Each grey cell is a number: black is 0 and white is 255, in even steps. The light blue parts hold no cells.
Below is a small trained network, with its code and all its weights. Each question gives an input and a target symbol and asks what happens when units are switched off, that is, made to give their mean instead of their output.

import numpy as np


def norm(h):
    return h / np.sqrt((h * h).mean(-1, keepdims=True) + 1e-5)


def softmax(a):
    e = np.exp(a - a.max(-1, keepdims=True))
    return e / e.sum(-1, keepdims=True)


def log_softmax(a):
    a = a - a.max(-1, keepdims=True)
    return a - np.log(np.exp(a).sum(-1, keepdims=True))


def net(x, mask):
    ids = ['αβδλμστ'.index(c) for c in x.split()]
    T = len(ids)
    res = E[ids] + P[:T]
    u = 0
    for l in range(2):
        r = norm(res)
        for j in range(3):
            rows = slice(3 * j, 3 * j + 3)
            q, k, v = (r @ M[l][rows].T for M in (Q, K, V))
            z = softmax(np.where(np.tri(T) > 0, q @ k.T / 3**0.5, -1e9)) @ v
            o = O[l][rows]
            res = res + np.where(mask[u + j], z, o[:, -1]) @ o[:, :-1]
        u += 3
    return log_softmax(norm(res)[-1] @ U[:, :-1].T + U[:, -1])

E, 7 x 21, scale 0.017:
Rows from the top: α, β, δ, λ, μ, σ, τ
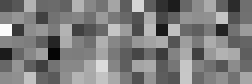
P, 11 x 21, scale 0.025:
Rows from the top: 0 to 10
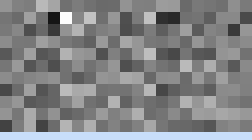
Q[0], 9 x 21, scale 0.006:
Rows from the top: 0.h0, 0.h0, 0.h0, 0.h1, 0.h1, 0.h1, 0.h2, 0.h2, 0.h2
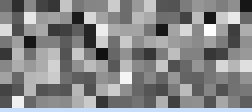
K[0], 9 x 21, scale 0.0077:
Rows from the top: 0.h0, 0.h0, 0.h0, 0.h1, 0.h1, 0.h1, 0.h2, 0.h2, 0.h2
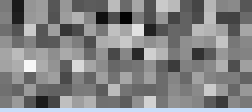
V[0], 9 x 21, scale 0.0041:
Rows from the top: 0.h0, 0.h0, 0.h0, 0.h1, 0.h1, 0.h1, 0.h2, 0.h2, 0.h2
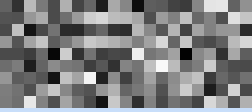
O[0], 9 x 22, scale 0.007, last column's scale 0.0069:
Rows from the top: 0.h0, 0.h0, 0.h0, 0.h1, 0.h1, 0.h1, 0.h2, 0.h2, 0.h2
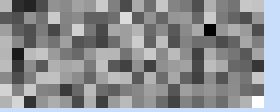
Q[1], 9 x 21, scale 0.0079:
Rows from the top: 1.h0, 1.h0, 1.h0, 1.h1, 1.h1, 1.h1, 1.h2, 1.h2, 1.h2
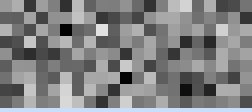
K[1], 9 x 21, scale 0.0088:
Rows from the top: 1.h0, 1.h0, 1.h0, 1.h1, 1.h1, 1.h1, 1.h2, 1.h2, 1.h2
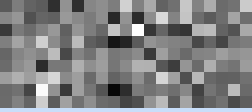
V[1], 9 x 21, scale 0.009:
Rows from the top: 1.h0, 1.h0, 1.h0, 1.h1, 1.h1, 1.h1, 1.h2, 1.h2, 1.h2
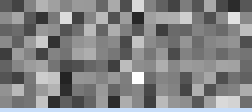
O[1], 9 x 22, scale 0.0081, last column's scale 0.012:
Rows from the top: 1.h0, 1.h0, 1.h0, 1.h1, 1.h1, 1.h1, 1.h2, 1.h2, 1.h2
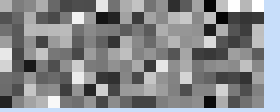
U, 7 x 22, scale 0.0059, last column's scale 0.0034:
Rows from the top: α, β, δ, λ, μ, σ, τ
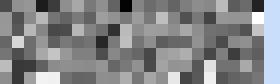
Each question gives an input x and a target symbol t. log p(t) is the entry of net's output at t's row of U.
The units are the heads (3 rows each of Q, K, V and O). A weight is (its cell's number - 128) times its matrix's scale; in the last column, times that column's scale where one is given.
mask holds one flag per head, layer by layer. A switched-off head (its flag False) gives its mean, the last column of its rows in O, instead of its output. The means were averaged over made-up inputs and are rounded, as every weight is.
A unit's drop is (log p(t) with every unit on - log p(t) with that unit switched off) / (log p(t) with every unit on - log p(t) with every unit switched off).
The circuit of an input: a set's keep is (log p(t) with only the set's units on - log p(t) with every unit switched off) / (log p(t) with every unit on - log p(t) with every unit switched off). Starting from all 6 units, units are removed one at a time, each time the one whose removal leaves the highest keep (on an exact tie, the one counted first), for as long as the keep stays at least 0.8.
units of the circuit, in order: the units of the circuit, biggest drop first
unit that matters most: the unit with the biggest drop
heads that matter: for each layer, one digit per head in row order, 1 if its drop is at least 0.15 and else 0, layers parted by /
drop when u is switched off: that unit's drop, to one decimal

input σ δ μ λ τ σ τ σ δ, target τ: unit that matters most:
0.h0
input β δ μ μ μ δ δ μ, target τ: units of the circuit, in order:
(1.h0; 1.h2; 0.h2)
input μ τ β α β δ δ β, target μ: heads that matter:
000 / 001
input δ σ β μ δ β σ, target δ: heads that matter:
000 / 100
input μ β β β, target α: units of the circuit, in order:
(1.h0; 0.h2; 0.h0)
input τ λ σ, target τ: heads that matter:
100 / 000
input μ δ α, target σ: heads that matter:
000 / 000
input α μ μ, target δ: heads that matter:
000 / 001
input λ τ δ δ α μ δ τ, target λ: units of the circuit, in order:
(0.h1; 1.h0; 1.h2)
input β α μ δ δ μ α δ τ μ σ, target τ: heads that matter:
000 / 101
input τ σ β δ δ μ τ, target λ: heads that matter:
010 / 000
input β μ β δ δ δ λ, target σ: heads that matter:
000 / 100
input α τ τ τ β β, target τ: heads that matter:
100 / 000
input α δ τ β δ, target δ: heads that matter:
000 / 001
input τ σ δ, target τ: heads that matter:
100 / 000
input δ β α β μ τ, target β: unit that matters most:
0.h0
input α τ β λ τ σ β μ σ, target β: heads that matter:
000 / 000
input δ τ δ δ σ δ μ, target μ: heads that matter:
100 / 001
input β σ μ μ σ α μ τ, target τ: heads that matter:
000 / 101
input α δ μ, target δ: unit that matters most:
1.h2
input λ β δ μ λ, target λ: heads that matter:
010 / 101
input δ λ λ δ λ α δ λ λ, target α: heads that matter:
000 / 010
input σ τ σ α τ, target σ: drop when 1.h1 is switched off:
0.3
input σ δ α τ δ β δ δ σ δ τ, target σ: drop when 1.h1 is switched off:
0.2
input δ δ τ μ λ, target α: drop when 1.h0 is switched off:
0.2
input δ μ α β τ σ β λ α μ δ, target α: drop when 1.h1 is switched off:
0.4
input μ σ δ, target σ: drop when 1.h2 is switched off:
0.1
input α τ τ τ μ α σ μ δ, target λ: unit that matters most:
0.h0
